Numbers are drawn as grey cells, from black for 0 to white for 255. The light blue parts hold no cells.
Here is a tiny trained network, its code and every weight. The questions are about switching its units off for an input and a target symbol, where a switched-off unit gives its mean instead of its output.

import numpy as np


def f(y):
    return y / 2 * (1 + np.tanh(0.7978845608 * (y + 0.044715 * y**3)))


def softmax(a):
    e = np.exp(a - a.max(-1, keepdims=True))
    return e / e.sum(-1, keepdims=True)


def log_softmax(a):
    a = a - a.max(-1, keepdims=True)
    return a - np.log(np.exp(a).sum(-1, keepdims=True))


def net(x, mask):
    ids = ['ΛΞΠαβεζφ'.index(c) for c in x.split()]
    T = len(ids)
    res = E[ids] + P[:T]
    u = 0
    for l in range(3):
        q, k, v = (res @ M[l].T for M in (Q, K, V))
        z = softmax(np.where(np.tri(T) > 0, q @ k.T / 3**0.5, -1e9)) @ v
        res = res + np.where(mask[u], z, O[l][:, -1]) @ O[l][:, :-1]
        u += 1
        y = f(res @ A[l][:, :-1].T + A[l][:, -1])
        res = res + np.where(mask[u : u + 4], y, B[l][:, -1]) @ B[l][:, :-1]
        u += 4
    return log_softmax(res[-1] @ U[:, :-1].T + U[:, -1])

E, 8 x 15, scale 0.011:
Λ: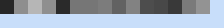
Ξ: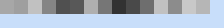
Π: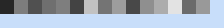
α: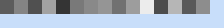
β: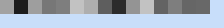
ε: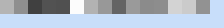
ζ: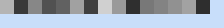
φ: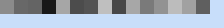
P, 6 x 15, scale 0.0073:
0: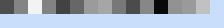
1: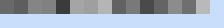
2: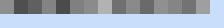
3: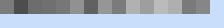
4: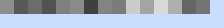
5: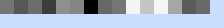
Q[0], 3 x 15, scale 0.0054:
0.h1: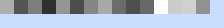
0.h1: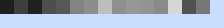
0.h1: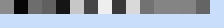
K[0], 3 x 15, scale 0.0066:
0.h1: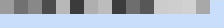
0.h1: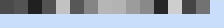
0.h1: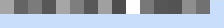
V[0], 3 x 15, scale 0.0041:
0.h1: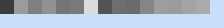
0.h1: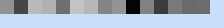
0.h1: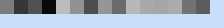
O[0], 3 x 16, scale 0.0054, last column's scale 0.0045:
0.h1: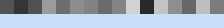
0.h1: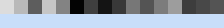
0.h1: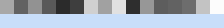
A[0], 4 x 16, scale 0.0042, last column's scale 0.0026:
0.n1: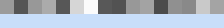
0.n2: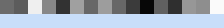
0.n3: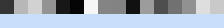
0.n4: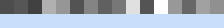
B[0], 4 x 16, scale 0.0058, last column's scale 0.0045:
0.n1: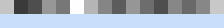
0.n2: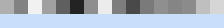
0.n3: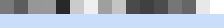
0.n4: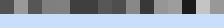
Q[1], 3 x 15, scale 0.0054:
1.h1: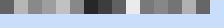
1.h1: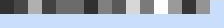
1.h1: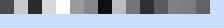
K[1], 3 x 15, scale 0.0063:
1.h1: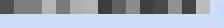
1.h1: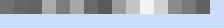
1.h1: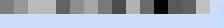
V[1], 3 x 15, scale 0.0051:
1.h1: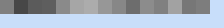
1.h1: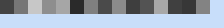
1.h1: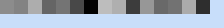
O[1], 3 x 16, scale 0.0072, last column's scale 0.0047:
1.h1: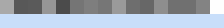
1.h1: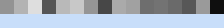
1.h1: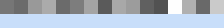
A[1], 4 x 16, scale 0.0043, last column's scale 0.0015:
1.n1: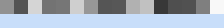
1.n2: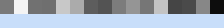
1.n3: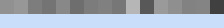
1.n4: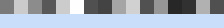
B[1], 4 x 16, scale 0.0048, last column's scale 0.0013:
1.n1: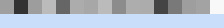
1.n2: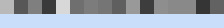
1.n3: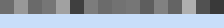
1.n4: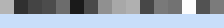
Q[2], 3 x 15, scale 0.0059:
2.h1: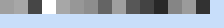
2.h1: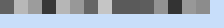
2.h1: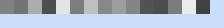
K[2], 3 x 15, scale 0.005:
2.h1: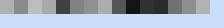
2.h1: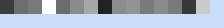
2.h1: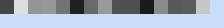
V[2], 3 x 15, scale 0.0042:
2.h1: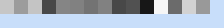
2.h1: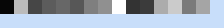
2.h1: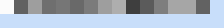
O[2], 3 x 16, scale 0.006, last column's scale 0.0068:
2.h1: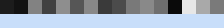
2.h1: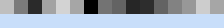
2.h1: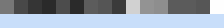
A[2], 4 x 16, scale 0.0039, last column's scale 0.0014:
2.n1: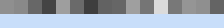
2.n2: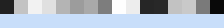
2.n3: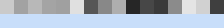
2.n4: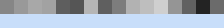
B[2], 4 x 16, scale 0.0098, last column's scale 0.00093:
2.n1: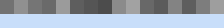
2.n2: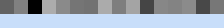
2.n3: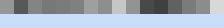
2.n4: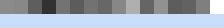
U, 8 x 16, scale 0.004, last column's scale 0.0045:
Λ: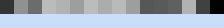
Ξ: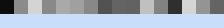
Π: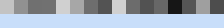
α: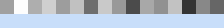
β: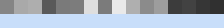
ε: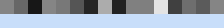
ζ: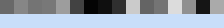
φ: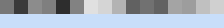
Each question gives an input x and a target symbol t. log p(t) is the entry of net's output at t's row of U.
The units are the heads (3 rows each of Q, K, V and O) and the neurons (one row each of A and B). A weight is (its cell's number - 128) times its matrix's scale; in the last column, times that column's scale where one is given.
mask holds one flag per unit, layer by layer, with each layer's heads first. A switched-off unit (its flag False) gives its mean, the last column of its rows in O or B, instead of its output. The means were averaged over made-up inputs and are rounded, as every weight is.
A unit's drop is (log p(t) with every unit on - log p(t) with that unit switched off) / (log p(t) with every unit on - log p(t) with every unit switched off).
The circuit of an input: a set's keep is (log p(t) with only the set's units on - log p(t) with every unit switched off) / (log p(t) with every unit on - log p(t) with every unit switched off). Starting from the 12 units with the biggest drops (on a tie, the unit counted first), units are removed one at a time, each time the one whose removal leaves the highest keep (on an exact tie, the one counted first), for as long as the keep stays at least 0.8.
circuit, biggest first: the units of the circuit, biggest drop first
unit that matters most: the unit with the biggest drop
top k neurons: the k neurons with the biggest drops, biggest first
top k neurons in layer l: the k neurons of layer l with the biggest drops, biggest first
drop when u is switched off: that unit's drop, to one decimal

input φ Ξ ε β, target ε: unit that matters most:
0.n3
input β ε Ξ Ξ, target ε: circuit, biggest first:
[0.h1 1.h1]
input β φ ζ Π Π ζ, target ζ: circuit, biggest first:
[1.h1 0.n3 0.n1]
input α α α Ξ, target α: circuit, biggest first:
[2.h1 1.h1 0.n2]
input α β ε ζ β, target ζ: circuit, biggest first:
[0.n3 1.h1 0.h1]
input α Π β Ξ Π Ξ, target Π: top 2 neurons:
[0.n4 2.n3]
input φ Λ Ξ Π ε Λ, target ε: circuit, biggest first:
[1.h1 0.n3]
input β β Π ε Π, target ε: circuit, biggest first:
[1.h1 0.n4]
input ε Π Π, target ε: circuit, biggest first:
[1.h1 0.h1]
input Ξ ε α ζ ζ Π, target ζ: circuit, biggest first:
[2.h1 1.h1 0.n4 0.n3]
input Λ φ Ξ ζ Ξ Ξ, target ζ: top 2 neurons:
[2.n1 0.n3]
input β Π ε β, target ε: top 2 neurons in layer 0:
[0.n3 0.n1]
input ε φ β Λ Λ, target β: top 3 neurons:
[0.n1 1.n1 2.n4]
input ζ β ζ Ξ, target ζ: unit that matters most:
0.h1
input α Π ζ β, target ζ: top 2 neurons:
[0.n3 0.n2]
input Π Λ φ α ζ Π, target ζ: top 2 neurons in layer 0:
[0.n3 0.n4]
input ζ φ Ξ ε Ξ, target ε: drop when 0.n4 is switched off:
0.1
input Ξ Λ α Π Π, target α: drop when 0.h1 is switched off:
0.2
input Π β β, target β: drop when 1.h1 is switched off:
0.1
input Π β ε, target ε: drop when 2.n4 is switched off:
0.1
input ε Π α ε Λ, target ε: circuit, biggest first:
[1.h1]
